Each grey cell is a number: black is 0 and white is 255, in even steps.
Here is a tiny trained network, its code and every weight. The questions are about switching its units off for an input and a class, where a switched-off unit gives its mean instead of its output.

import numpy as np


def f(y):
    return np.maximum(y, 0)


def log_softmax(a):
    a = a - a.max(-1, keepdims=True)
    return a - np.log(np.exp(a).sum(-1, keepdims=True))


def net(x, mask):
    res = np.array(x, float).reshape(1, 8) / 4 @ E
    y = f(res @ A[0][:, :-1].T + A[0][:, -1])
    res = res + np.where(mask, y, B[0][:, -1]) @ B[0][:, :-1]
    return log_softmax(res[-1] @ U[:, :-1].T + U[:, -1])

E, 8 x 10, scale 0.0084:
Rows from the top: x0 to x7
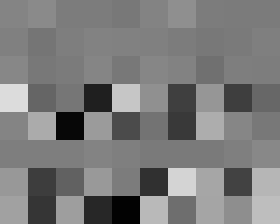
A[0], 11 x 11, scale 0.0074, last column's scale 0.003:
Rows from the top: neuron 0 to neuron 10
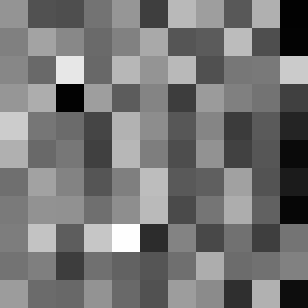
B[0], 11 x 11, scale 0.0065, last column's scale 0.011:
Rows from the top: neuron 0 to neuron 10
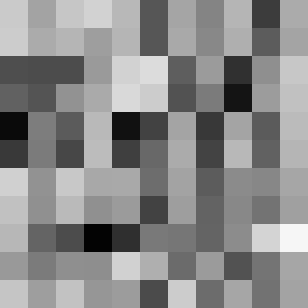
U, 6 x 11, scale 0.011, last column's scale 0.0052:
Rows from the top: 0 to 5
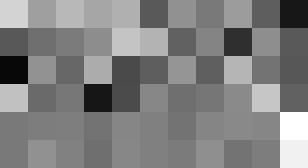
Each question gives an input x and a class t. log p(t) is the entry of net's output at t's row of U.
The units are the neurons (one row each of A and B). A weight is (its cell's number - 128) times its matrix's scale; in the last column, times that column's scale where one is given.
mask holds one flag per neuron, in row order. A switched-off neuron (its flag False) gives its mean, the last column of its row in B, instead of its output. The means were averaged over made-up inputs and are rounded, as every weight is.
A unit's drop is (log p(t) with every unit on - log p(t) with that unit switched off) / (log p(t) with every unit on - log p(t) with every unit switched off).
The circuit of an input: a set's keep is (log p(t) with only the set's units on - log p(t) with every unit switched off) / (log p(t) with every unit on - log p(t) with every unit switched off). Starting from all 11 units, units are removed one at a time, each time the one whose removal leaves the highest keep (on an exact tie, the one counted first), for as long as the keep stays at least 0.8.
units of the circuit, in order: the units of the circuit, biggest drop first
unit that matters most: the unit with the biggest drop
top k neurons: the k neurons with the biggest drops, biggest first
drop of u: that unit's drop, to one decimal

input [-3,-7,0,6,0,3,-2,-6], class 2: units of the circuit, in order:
(neuron 4; neuron 5)
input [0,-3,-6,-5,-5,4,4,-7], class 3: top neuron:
(neuron 8)
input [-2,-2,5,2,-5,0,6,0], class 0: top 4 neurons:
(neuron 0; neuron 10; neuron 3; neuron 8)
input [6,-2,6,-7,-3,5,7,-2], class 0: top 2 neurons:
(neuron 0; neuron 4)
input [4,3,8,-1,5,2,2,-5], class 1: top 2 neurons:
(neuron 3; neuron 9)
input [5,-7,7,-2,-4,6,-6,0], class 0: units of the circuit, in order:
(neuron 1; neuron 6)
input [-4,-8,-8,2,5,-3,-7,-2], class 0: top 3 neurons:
(neuron 1; neuron 6; neuron 7)
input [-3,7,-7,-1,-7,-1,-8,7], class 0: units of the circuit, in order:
(neuron 8; neuron 6)
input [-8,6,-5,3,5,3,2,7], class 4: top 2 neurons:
(neuron 8; neuron 2)
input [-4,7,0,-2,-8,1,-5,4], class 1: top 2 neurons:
(neuron 2; neuron 8)
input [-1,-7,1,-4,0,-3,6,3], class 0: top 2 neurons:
(neuron 8; neuron 0)
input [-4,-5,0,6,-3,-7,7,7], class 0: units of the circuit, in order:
(neuron 0; neuron 8)
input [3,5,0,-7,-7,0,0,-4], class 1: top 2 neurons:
(neuron 2; neuron 4)
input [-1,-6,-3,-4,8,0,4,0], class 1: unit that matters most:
neuron 3
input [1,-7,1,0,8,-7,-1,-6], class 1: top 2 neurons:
(neuron 3; neuron 9)
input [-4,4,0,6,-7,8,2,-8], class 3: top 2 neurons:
(neuron 8; neuron 3)
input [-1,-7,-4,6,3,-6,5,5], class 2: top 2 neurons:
(neuron 4; neuron 5)
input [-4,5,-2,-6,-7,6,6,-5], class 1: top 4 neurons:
(neuron 2; neuron 4; neuron 5; neuron 1)
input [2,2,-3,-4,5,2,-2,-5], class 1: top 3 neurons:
(neuron 3; neuron 4; neuron 5)
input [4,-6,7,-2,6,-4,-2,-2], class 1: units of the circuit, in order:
(neuron 3)
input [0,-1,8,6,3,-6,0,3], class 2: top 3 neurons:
(neuron 4; neuron 5; neuron 8)
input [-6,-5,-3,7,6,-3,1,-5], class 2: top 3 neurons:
(neuron 4; neuron 5; neuron 2)
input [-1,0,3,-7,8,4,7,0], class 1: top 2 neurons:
(neuron 3; neuron 9)
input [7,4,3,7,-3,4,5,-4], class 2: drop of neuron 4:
0.5
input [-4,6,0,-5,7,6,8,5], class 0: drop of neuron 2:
0.1
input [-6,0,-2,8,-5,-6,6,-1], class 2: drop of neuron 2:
0.0
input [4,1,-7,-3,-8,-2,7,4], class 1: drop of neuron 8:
0.2
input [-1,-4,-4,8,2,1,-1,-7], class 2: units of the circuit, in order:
(neuron 4)
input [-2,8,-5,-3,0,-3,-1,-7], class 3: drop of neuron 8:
0.6
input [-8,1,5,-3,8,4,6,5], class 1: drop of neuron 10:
-0.1
